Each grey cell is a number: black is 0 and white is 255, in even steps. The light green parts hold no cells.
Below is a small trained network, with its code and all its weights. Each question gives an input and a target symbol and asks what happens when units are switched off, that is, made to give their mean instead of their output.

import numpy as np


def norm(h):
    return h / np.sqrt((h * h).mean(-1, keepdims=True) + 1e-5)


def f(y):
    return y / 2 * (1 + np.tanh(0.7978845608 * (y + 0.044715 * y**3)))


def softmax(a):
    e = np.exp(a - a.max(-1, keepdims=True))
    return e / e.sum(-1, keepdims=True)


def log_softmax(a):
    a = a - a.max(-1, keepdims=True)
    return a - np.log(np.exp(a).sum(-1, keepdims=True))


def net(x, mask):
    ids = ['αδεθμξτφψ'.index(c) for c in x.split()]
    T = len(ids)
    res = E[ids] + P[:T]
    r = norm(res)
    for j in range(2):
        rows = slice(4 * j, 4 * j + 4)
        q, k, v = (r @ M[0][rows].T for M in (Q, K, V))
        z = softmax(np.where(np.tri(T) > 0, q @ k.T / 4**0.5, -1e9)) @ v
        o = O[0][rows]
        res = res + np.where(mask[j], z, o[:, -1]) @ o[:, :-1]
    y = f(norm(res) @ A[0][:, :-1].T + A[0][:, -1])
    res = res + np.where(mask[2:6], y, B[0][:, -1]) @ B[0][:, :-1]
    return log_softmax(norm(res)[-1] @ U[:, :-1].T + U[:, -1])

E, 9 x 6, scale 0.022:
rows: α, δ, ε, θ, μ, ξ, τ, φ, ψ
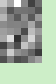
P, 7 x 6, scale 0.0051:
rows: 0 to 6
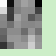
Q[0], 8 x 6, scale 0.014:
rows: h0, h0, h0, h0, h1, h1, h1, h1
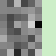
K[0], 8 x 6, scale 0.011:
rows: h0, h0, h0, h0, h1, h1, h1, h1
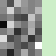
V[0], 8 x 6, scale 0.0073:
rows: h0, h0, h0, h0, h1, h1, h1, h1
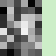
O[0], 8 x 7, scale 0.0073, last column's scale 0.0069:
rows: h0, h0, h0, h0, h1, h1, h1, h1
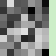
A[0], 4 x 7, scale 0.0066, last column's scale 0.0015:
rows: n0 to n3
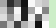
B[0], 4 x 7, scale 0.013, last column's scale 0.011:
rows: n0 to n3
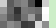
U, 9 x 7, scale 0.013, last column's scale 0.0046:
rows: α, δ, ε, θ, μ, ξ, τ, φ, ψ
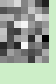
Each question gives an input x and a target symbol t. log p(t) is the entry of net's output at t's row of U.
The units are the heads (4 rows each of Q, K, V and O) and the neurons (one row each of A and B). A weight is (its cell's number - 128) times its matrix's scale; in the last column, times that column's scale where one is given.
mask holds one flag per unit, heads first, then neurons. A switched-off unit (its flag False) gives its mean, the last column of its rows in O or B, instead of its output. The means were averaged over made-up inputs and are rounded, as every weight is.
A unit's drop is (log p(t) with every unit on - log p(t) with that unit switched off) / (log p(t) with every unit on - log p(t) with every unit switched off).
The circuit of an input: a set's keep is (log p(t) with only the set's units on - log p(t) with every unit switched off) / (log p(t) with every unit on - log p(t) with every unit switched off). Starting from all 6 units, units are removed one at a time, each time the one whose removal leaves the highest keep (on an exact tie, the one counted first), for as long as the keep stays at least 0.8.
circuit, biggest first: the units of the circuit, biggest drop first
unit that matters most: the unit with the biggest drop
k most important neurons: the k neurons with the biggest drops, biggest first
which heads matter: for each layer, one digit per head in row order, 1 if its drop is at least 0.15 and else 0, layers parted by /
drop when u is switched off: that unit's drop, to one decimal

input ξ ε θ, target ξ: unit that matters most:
h0
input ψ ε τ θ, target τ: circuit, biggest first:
[h0 n0]
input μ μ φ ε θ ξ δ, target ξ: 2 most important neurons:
[n2 n1]
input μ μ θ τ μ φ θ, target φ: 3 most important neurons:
[n1 n2 n0]
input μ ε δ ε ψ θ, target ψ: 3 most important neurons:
[n2 n0 n1]
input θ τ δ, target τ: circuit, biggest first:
[h0 h1]
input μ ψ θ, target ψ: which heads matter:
10
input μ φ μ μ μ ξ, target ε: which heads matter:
10
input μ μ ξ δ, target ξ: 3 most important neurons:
[n2 n0 n1]
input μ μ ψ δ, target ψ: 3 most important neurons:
[n2 n0 n1]
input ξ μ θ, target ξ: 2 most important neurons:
[n2 n0]
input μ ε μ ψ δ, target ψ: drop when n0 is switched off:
0.2
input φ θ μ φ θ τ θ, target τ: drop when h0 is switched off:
0.9
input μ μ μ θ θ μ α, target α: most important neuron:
[n0]
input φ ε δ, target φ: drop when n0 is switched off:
0.1
